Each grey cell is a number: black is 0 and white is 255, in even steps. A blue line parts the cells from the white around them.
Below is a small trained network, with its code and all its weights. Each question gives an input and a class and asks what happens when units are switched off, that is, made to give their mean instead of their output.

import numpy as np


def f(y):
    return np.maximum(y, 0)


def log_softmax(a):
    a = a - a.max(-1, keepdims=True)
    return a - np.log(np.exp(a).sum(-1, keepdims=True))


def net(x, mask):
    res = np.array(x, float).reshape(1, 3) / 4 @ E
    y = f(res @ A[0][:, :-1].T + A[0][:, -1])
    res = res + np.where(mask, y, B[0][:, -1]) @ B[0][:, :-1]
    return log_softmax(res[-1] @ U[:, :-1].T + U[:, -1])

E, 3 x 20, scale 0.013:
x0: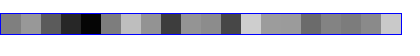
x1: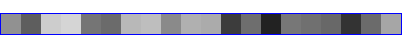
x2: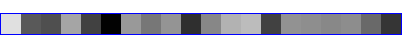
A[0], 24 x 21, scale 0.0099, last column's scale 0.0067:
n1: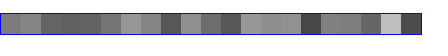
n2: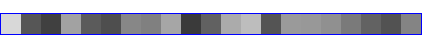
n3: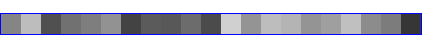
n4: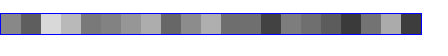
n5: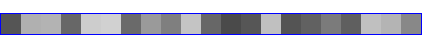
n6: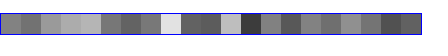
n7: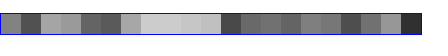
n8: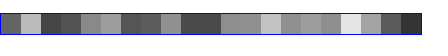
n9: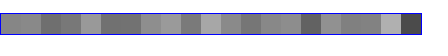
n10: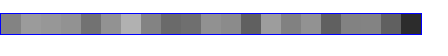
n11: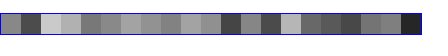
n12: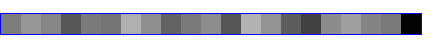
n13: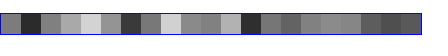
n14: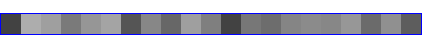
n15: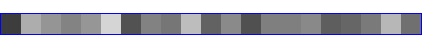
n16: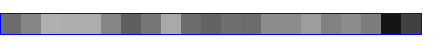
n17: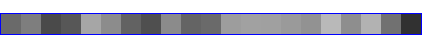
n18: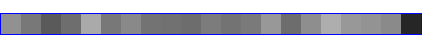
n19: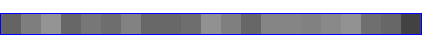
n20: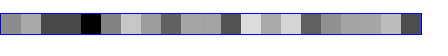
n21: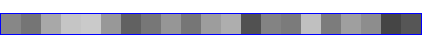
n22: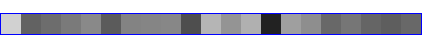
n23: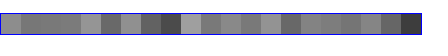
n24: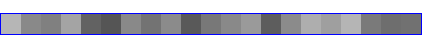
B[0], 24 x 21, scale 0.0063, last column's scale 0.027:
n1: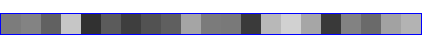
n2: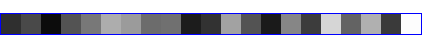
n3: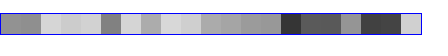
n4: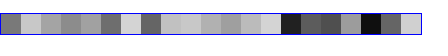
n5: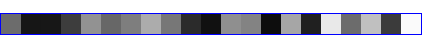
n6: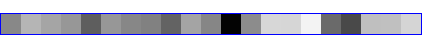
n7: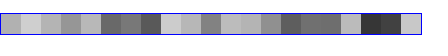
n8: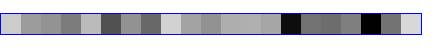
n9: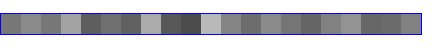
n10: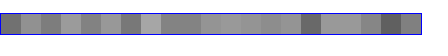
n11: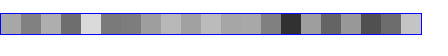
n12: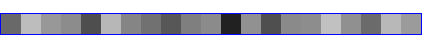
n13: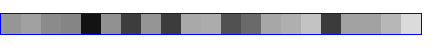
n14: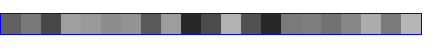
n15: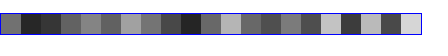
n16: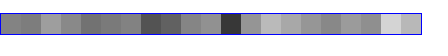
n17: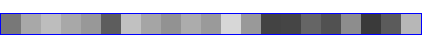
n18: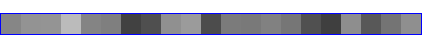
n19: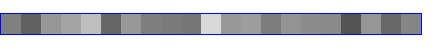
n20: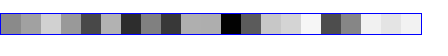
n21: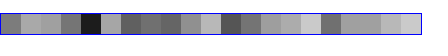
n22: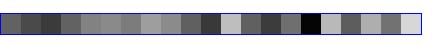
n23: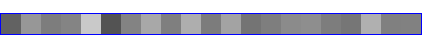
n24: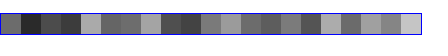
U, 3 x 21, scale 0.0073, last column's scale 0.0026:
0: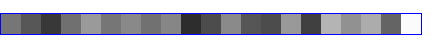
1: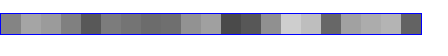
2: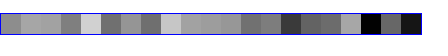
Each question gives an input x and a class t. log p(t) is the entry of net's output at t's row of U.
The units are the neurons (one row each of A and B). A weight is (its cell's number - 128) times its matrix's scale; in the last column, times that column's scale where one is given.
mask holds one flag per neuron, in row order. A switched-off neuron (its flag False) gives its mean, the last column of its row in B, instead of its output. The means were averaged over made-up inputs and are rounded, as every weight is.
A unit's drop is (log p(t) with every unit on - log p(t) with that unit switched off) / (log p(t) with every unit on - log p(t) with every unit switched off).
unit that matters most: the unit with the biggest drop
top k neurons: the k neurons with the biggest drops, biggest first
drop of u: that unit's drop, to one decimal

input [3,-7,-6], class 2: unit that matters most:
n8
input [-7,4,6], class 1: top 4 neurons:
[n6; n13; n5; n21]
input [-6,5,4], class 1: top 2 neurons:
[n6; n13]
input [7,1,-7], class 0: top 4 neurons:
[n5; n15; n6; n13]
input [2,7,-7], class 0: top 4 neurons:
[n5; n15; n8; n3]
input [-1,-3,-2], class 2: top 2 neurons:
[n2; n22]
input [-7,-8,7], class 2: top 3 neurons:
[n8; n3; n5]
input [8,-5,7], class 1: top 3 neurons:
[n20; n5; n15]
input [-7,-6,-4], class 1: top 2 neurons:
[n13; n6]
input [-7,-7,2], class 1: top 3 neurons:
[n6; n13; n21]
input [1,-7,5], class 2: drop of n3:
0.2
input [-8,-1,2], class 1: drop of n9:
0.0
